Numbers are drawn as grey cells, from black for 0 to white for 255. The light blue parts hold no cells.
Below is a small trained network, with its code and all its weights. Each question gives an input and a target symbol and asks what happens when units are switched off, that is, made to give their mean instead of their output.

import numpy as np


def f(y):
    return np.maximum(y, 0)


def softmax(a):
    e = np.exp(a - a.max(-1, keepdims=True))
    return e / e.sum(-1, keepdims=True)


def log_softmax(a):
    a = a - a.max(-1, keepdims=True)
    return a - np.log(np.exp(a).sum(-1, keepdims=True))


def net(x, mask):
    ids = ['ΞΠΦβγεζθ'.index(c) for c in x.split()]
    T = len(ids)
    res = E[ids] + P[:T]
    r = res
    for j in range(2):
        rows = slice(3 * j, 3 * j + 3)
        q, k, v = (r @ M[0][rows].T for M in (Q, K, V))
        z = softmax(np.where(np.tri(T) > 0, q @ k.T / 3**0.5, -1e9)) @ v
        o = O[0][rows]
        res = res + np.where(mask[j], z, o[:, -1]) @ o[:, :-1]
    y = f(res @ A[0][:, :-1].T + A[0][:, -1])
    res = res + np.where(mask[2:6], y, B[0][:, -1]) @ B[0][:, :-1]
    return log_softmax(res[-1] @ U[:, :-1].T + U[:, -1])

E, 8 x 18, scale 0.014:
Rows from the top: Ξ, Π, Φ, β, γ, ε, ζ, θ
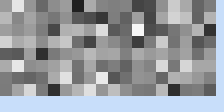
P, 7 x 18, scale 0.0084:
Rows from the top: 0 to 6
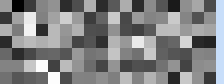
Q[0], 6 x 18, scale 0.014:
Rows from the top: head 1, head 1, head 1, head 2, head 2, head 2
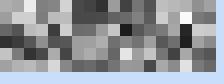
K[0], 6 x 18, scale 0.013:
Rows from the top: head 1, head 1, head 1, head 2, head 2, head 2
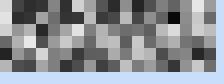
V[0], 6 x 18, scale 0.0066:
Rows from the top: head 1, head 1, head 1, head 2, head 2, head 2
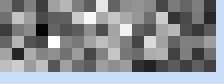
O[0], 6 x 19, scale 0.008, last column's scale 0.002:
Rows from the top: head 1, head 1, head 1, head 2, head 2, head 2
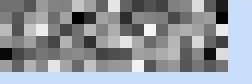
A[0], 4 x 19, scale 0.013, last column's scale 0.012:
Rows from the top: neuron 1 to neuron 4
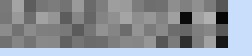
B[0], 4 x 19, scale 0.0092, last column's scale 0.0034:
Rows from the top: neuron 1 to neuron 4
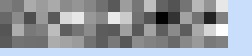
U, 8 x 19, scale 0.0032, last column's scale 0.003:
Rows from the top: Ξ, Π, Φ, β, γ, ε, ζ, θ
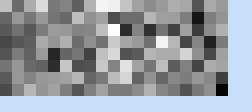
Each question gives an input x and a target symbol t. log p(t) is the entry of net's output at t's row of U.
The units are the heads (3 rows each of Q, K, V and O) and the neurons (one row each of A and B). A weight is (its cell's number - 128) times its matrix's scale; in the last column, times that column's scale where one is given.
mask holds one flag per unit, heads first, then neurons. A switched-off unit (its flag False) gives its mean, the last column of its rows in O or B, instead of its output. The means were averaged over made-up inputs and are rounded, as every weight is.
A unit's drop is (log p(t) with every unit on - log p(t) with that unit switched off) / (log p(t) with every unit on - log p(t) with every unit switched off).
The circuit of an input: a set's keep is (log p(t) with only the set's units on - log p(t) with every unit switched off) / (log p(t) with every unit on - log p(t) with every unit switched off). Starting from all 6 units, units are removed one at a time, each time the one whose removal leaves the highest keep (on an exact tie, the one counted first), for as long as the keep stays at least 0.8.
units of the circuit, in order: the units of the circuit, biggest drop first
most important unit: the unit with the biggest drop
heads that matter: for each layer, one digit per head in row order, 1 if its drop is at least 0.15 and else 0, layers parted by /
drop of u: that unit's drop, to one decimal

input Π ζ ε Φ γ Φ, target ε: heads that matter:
11
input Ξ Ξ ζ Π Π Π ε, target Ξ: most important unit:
head 2
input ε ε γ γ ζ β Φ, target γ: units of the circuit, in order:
(head 2; head 1)
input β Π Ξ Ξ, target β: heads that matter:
01
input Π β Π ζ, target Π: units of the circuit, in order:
(head 1; head 2)
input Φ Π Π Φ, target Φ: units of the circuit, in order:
(head 1; head 2)
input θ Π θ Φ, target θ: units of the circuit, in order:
(head 1; neuron 3)
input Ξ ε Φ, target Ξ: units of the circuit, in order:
(head 2; head 1)
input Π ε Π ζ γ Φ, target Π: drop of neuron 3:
0.0
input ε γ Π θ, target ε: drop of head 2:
0.2
